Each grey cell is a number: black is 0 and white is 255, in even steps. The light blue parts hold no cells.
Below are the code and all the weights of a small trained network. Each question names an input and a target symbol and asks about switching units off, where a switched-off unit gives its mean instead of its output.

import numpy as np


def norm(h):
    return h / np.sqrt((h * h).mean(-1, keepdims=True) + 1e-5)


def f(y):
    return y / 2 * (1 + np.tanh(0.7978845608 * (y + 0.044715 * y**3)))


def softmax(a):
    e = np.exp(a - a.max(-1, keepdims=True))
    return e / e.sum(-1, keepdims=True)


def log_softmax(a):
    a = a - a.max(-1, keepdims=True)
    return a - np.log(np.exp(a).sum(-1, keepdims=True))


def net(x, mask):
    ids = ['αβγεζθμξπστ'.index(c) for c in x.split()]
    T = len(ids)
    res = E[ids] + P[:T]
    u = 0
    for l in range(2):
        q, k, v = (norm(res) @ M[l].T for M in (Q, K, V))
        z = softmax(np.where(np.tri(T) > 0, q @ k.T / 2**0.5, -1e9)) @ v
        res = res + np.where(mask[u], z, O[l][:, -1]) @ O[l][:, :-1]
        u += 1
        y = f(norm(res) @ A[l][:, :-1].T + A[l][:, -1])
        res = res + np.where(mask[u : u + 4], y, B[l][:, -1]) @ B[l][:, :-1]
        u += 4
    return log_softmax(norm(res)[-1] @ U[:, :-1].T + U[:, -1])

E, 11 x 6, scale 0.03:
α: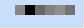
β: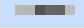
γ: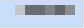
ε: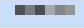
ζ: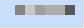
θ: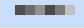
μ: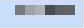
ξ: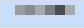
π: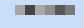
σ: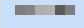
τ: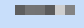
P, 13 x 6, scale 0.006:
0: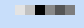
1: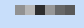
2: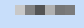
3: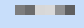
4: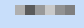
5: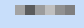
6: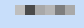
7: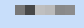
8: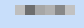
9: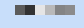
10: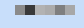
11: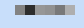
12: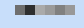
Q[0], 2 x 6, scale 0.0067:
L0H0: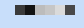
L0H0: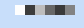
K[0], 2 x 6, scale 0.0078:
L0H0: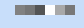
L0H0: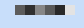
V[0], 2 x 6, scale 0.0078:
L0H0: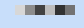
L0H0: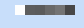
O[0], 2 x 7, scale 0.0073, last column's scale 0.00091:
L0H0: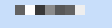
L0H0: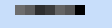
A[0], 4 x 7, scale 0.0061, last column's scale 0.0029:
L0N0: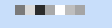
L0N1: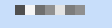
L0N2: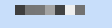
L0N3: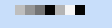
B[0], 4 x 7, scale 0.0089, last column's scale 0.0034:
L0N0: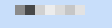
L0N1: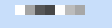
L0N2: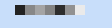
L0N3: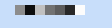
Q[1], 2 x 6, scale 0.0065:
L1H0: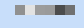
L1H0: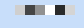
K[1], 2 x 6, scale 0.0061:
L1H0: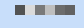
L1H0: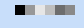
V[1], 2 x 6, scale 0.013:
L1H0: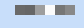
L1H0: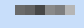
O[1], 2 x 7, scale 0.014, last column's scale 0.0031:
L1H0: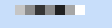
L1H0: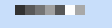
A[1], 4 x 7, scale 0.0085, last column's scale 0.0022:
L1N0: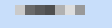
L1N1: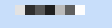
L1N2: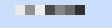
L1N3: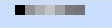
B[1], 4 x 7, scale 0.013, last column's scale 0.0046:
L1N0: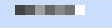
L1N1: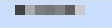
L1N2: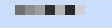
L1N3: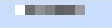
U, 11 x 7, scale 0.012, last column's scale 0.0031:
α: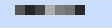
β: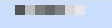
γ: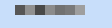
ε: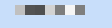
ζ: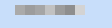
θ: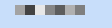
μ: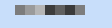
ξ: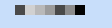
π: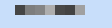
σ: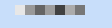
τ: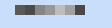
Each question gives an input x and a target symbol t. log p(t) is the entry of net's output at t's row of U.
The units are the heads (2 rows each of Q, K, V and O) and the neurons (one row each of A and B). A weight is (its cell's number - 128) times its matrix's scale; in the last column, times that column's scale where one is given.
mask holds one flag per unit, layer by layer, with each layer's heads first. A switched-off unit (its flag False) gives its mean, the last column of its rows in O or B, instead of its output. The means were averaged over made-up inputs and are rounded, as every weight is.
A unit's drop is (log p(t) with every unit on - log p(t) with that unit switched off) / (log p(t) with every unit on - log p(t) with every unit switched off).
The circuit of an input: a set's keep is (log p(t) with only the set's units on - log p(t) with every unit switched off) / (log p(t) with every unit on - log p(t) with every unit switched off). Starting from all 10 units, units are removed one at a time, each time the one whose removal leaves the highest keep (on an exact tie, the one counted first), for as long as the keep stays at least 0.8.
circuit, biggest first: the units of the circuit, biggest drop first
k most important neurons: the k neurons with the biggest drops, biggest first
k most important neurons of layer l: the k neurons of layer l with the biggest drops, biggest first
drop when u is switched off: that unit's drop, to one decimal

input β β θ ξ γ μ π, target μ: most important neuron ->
[L1N2]
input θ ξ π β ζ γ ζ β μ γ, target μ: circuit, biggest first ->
[L1H0; L1N2]
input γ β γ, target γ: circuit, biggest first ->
[L0H0; L1H0; L0N3]
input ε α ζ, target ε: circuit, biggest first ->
[L1H0; L0N0]
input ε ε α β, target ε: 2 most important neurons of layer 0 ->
[L0N0; L0N1]
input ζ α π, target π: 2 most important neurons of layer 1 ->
[L1N1; L1N3]
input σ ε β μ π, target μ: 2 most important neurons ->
[L0N1; L1N2]
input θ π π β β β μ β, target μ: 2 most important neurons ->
[L0N3; L1N2]
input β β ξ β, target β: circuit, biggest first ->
[L0H0; L1H0]
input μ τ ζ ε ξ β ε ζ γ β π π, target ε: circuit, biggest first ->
[L1H0; L0N2]
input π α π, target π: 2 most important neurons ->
[L0N0; L0N2]
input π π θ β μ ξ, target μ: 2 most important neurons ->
[L1N2; L0N0]
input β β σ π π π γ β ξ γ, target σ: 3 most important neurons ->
[L0N3; L0N1; L1N2]
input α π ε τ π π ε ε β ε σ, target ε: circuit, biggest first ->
[L1H0]
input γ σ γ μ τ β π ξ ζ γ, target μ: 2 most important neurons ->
[L0N0; L1N1]
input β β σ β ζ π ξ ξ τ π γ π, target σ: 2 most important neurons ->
[L0N3; L1N0]
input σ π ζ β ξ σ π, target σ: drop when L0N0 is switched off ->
0.0
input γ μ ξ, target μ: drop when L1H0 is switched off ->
1.1
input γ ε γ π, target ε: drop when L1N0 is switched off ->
0.0
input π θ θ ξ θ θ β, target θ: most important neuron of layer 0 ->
[L0N3]
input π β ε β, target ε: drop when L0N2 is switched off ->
0.1
